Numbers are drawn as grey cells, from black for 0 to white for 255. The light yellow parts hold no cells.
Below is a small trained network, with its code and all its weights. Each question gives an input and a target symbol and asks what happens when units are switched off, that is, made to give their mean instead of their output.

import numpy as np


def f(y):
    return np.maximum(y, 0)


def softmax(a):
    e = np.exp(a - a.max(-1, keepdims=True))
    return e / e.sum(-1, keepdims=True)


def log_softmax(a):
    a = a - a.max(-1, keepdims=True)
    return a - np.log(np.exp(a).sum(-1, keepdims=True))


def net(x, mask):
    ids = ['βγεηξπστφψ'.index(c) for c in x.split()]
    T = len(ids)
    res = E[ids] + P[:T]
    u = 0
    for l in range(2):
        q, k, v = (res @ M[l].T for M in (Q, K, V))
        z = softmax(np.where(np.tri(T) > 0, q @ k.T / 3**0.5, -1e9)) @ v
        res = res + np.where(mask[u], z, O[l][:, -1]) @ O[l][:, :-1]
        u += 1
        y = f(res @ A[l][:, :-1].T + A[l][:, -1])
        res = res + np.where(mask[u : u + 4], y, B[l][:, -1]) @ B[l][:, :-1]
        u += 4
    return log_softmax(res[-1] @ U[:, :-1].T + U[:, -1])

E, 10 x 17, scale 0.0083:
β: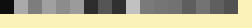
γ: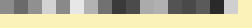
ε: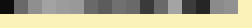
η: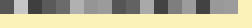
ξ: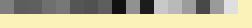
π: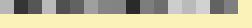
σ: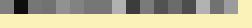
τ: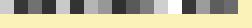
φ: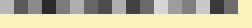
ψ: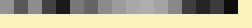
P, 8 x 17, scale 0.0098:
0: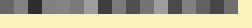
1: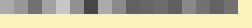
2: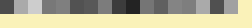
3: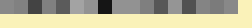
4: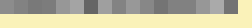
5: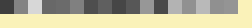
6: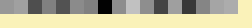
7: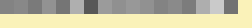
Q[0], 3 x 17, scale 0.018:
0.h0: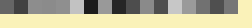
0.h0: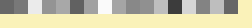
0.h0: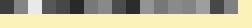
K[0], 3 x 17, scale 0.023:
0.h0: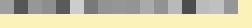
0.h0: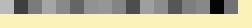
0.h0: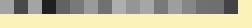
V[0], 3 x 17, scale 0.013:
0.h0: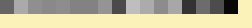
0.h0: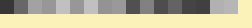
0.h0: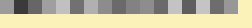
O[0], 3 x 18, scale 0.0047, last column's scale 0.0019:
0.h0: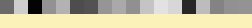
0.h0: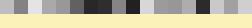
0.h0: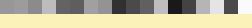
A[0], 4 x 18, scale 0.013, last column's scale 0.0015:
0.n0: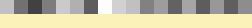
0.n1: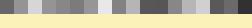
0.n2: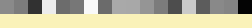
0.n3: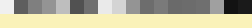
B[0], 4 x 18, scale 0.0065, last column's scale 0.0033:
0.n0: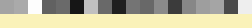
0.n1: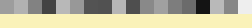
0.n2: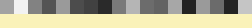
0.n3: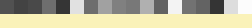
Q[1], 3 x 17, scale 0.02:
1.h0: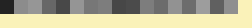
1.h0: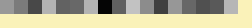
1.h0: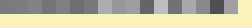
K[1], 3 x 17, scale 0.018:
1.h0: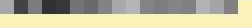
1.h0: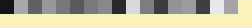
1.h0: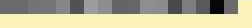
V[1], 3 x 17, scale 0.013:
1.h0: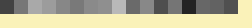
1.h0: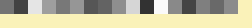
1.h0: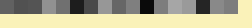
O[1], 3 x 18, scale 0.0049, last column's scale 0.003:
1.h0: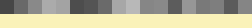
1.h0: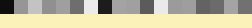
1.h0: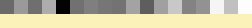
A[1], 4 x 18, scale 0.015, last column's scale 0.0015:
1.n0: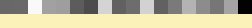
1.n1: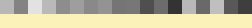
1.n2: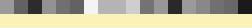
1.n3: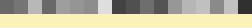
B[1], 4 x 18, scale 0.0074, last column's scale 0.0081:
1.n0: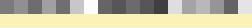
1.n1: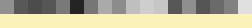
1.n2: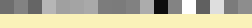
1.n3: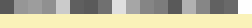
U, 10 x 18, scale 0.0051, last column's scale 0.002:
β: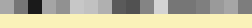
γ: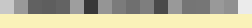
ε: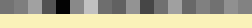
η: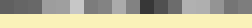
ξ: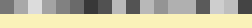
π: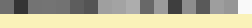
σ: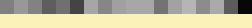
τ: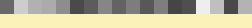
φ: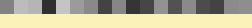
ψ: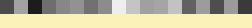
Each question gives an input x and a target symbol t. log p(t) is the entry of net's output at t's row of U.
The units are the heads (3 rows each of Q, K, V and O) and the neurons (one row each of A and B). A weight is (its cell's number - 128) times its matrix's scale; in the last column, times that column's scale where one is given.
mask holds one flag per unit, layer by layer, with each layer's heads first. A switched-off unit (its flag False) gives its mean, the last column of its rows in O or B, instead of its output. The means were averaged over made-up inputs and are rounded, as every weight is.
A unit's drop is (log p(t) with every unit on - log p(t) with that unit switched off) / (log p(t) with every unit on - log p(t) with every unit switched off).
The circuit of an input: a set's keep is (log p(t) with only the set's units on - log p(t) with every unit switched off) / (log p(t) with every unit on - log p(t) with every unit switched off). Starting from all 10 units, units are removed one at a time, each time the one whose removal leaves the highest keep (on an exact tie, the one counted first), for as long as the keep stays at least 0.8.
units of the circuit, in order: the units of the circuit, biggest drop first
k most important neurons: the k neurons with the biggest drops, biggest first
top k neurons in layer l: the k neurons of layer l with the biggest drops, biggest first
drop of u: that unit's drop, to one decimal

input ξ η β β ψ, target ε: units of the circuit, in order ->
[0.n0; 0.n3; 1.n3]
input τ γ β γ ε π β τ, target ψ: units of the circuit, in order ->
[0.n3; 0.h0]
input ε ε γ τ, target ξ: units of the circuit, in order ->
[0.h0]
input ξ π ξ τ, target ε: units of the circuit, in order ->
[1.h0; 0.h0]
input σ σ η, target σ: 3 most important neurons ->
[1.n1; 1.n0; 1.n3]
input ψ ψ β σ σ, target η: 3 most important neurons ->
[0.n3; 1.n0; 1.n3]
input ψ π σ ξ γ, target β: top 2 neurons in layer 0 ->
[0.n3; 0.n0]
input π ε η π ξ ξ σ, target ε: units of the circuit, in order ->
[1.h0; 0.h0]
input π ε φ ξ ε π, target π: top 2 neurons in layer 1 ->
[1.n1; 1.n0]
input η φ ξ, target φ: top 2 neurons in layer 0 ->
[0.n1; 0.n0]
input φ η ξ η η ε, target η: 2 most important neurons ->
[1.n0; 1.n3]
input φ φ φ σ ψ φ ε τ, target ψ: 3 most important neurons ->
[0.n3; 1.n3; 0.n1]
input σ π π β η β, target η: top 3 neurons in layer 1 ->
[1.n0; 1.n3; 1.n1]
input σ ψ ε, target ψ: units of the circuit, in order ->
[0.h0]
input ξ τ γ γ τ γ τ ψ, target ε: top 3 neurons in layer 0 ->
[0.n3; 0.n0; 0.n1]
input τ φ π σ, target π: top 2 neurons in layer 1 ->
[1.n1; 1.n0]
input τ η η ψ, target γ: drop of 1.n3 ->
0.1
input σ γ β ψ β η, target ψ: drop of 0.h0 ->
1.1
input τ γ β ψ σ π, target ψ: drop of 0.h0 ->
1.2
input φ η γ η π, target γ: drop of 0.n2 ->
0.2
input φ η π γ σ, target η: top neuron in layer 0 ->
[0.n3]
